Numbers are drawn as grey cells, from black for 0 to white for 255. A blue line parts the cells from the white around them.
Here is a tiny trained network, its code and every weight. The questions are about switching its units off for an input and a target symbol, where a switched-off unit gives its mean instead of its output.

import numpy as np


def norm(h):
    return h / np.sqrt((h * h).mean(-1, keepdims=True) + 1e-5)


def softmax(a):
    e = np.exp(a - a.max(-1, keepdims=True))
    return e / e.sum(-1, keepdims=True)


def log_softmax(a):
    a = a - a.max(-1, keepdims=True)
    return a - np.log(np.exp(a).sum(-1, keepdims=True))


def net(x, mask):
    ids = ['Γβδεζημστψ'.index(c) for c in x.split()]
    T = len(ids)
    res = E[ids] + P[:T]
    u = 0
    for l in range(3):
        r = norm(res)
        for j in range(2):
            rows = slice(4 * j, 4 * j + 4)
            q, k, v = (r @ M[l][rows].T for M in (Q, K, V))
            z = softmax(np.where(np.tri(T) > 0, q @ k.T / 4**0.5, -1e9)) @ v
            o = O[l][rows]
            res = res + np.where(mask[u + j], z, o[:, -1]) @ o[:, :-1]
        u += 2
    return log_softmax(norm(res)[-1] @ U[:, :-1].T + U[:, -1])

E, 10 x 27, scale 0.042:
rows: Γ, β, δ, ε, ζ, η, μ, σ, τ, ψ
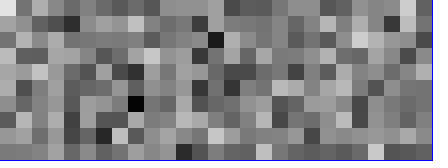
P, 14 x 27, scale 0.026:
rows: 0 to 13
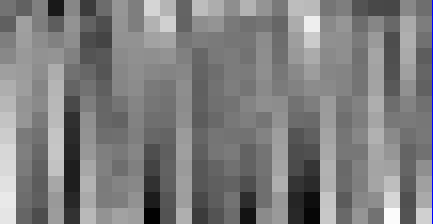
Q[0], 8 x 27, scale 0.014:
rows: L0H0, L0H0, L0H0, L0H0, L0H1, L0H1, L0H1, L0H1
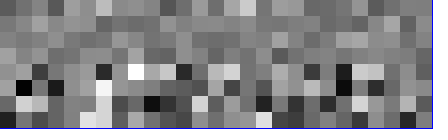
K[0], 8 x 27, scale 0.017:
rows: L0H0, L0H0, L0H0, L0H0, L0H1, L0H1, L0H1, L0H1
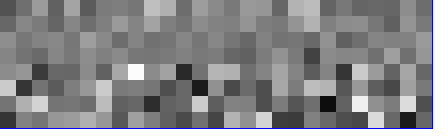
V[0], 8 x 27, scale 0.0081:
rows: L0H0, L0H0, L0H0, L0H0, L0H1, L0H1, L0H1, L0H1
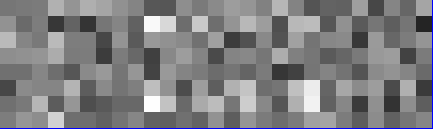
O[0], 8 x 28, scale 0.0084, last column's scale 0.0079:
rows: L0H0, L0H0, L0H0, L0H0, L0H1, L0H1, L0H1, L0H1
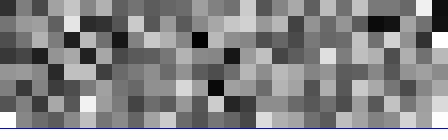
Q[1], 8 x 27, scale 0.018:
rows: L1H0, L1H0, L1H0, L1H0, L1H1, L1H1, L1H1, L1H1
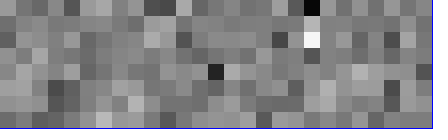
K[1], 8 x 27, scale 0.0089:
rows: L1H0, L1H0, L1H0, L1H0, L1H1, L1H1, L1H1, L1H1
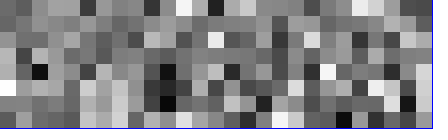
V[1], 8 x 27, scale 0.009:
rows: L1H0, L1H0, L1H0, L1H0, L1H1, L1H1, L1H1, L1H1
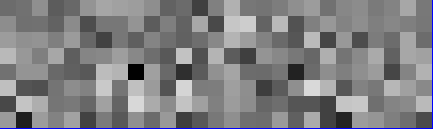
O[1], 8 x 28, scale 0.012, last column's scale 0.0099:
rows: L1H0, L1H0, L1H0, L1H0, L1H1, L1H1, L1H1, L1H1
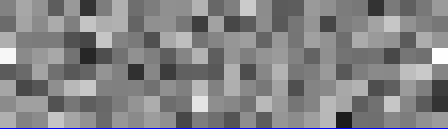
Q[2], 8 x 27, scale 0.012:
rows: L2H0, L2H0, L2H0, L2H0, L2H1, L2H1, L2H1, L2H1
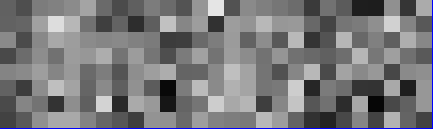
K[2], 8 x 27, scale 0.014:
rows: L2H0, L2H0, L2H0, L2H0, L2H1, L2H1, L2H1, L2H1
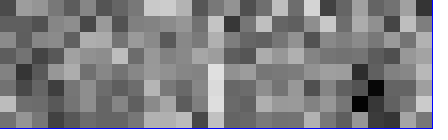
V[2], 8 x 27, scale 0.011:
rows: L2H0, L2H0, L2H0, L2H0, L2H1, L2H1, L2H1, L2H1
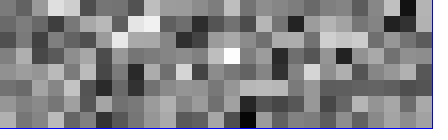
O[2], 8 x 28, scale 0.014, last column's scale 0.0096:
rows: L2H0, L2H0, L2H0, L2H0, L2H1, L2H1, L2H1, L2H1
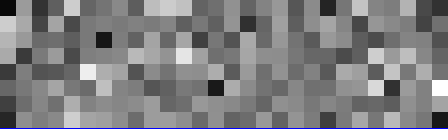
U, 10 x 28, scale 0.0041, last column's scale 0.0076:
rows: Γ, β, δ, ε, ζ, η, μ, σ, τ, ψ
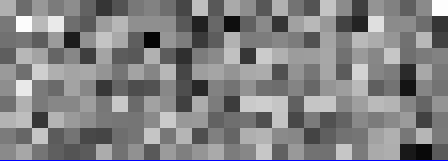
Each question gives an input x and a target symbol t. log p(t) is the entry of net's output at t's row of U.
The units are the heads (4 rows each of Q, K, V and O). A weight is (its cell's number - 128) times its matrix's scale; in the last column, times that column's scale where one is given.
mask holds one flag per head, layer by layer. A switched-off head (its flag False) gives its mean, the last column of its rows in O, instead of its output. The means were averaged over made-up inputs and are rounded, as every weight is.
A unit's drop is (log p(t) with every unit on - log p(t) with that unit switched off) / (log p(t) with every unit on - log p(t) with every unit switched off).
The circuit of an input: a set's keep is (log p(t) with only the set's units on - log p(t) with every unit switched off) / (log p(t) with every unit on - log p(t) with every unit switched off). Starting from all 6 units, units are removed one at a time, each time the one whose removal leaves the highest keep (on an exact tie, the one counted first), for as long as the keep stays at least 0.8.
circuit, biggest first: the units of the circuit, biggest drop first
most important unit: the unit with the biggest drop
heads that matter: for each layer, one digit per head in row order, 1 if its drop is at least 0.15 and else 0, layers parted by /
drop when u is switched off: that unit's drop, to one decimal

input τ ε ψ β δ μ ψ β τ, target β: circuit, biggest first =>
[L0H0, L1H1]
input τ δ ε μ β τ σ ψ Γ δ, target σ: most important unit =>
L0H0
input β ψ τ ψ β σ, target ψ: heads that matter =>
01 / 11 / 01
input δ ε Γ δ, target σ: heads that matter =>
01 / 10 / 10
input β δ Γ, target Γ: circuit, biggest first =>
[L0H1, L0H0, L2H1]
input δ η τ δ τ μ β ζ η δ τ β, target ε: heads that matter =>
10 / 01 / 10
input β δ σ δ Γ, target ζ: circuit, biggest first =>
[L2H0, L0H0]
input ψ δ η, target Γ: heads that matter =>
11 / 10 / 01
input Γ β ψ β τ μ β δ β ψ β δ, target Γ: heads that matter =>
11 / 01 / 10
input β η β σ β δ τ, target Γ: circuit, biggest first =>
[L0H1, L1H0]
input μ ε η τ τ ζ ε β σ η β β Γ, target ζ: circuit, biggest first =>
[L0H1, L2H0, L2H1, L1H0]
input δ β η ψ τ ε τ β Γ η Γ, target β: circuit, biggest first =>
[L0H0, L0H1]
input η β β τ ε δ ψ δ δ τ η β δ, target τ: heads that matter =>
11 / 01 / 11
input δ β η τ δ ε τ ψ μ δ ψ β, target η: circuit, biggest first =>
[L0H0, L2H0, L1H0]
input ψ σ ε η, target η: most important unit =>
L0H1
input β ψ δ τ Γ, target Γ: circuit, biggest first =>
[L0H0, L1H0, L2H1]
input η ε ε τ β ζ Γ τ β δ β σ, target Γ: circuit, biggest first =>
[L0H1, L1H0]
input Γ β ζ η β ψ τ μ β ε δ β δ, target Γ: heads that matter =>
01 / 01 / 11
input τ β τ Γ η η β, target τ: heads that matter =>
10 / 00 / 10
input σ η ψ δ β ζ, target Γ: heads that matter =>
11 / 10 / 00
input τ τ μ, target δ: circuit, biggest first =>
[L2H1, L1H0]
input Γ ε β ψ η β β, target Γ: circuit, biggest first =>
[L1H0]
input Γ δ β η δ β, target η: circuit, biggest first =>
[L0H0, L2H0]
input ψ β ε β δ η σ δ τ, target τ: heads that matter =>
01 / 11 / 11
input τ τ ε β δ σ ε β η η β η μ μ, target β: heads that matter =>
11 / 10 / 00
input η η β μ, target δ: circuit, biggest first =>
[L1H0, L2H1]
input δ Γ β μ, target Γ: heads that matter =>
11 / 00 / 01
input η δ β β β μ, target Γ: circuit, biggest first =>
[L0H1, L1H0]
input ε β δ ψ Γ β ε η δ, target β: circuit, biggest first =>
[L0H0, L1H1]
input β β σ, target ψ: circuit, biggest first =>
[L1H1]
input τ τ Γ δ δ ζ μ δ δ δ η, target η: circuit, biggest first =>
[L0H1, L2H0, L1H0]
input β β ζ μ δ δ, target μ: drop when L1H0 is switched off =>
0.9
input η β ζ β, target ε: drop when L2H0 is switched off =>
0.2
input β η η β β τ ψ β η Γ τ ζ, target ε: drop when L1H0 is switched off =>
0.2
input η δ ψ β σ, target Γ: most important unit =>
L0H0
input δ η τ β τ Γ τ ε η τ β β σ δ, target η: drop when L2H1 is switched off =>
0.2
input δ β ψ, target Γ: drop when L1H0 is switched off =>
0.2
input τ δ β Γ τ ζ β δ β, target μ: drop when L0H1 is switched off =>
0.2
